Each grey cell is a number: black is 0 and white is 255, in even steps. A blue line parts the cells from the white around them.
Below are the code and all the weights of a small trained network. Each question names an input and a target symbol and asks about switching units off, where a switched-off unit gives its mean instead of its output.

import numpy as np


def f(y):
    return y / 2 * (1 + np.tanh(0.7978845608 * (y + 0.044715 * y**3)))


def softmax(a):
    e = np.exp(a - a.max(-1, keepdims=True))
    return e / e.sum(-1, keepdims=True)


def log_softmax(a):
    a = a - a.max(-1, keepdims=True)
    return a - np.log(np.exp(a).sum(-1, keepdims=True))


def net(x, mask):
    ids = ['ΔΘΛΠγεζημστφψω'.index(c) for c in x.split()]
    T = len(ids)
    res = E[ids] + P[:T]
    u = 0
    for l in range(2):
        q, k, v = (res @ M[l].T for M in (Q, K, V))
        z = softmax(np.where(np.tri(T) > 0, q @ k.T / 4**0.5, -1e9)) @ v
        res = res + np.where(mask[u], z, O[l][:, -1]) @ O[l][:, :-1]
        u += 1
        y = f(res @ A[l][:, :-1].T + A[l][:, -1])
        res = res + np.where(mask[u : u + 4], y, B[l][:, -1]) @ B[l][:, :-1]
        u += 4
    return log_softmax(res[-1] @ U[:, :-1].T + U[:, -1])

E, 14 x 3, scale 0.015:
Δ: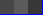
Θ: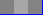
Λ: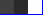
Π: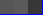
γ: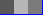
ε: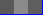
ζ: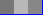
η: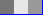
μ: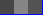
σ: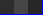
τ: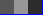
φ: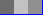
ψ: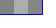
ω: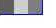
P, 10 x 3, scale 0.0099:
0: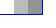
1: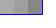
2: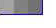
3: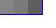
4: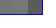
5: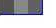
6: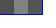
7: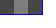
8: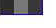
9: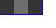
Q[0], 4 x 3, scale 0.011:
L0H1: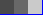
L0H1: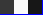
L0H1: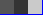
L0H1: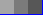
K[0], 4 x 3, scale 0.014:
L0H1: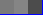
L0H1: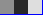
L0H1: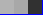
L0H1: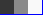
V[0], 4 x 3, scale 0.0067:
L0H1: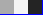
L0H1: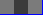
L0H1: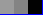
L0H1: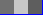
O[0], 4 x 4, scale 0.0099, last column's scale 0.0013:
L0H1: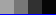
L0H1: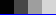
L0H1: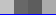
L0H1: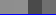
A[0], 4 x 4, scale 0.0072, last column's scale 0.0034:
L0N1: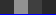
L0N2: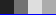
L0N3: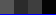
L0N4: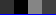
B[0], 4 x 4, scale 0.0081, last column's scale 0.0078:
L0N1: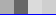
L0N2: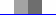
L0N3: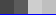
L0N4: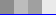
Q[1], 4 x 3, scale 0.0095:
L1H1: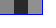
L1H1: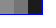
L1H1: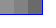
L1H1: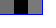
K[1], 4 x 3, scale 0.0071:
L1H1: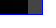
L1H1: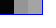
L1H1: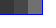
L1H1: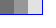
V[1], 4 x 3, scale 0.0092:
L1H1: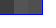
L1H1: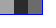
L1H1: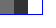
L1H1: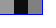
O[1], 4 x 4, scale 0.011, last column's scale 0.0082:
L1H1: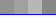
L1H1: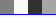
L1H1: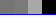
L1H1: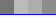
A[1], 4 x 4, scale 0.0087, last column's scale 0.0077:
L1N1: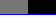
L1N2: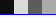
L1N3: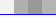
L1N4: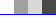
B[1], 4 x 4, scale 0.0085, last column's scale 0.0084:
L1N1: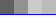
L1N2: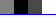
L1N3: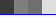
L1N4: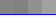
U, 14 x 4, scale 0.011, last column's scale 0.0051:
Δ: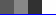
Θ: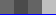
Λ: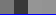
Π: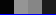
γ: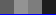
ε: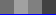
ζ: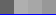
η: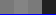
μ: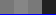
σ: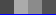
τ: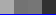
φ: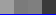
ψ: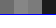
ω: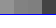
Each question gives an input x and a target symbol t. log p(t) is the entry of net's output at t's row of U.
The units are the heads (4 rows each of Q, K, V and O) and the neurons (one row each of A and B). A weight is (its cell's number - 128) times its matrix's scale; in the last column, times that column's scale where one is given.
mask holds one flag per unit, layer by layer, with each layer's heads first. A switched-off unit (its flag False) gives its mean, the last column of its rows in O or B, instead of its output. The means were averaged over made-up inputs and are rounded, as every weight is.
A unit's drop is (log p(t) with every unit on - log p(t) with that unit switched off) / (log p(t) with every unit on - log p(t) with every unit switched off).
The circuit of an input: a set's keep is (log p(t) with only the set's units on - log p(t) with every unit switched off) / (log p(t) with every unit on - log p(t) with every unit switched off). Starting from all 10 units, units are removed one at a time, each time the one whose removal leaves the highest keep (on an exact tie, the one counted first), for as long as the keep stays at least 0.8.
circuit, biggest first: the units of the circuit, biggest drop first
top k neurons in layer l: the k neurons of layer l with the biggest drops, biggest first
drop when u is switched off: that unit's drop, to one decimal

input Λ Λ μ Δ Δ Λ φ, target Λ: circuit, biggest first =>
L1H1, L0H1, L0N2
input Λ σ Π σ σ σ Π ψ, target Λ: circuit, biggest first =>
L1H1, L0H1
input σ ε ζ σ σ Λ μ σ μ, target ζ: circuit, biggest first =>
L0N2, L0H1
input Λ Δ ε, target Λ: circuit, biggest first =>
L1H1, L0H1
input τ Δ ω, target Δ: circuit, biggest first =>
L0H1, L1H1
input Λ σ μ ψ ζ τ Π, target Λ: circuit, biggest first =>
L1H1, L0H1
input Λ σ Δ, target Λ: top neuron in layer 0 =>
L0N4
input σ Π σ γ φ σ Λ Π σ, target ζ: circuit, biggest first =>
L0N2, L0H1, L0N4
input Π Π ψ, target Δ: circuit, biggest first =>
L0H1, L1H1, L1N3
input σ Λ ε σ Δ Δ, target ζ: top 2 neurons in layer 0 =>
L0N2, L0N1
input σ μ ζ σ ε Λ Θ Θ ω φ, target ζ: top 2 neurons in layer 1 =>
L1N2, L1N4
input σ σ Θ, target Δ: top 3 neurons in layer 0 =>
L0N1, L0N3, L0N4
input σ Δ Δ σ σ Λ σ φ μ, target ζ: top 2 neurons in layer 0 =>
L0N2, L0N1
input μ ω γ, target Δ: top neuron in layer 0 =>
L0N3
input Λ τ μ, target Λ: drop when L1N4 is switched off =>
0.0
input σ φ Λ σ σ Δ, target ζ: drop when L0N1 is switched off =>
0.1
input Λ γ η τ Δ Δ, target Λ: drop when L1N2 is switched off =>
-0.1
